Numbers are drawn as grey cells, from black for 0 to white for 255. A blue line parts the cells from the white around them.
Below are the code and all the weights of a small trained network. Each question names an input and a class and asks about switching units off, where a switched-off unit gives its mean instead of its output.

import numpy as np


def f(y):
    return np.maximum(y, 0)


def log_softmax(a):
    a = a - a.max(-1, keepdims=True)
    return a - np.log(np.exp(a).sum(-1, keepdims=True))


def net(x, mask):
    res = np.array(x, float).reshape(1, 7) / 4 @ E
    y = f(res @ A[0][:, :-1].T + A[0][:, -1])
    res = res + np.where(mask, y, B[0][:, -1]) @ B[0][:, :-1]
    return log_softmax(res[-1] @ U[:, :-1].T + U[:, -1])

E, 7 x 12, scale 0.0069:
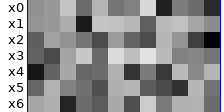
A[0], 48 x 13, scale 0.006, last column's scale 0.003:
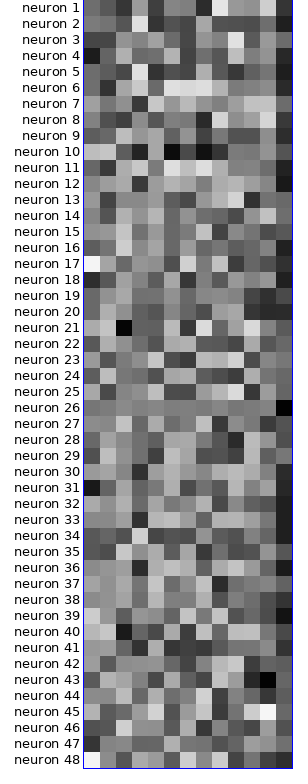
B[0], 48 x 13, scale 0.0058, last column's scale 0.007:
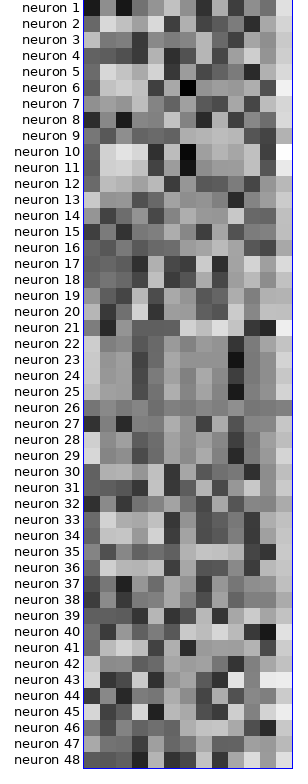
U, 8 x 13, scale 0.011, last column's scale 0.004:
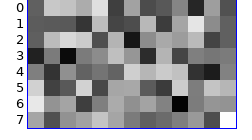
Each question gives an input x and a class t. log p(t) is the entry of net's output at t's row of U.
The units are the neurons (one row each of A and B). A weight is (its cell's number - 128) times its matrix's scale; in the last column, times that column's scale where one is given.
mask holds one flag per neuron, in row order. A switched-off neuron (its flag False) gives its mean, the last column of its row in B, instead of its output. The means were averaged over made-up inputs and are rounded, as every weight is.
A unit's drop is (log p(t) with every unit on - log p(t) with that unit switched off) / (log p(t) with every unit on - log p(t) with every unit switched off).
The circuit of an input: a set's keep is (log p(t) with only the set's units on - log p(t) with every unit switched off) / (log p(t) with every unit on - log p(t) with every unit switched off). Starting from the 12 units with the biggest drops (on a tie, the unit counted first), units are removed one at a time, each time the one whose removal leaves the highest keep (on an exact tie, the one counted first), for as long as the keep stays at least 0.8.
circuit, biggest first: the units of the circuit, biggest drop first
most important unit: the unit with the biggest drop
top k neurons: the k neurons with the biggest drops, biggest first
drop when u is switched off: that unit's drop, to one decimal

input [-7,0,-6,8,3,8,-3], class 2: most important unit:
neuron 6
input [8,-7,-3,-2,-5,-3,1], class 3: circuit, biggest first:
neuron 44; neuron 37
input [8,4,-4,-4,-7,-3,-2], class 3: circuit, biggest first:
neuron 37; neuron 44
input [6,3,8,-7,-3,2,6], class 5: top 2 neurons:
neuron 43; neuron 20
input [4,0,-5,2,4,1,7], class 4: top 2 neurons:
neuron 21; neuron 40
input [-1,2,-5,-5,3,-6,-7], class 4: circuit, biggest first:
neuron 35; neuron 46
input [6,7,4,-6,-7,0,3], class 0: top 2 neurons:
neuron 36; neuron 30
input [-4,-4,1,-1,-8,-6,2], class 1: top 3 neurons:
neuron 48; neuron 17; neuron 39
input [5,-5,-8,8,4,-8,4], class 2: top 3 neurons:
neuron 6; neuron 11; neuron 43
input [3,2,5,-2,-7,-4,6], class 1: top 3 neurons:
neuron 48; neuron 17; neuron 39
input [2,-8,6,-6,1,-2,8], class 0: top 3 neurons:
neuron 2; neuron 5; neuron 34
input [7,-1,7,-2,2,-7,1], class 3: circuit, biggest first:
neuron 44; neuron 27
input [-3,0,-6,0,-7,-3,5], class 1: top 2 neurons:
neuron 48; neuron 17
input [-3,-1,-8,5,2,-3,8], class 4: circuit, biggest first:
neuron 21
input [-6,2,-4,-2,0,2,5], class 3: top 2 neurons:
neuron 8; neuron 1
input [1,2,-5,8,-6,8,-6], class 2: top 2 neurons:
neuron 6; neuron 11
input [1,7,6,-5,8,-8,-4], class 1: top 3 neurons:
neuron 4; neuron 31; neuron 3
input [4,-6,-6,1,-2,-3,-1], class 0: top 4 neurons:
neuron 5; neuron 2; neuron 43; neuron 34
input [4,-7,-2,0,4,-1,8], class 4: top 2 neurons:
neuron 21; neuron 40
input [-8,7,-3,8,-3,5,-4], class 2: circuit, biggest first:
neuron 6
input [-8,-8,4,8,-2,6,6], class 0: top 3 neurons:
neuron 5; neuron 2; neuron 34
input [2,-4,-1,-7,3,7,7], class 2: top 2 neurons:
neuron 10; neuron 41
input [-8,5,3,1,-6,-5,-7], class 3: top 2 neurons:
neuron 1; neuron 8
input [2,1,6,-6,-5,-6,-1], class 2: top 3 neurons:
neuron 10; neuron 41; neuron 45
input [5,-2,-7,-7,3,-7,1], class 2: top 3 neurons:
neuron 10; neuron 41; neuron 43
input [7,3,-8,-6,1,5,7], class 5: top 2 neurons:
neuron 45; neuron 7
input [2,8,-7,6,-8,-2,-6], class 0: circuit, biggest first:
neuron 7
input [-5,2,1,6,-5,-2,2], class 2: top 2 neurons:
neuron 6; neuron 11
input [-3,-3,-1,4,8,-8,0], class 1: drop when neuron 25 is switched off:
-0.1
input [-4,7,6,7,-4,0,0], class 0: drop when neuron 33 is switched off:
0.3
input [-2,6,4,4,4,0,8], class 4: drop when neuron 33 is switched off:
0.0
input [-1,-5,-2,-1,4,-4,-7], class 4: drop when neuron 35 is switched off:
0.1
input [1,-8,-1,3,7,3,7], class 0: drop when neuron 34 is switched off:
0.2
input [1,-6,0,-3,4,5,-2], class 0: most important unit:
neuron 5
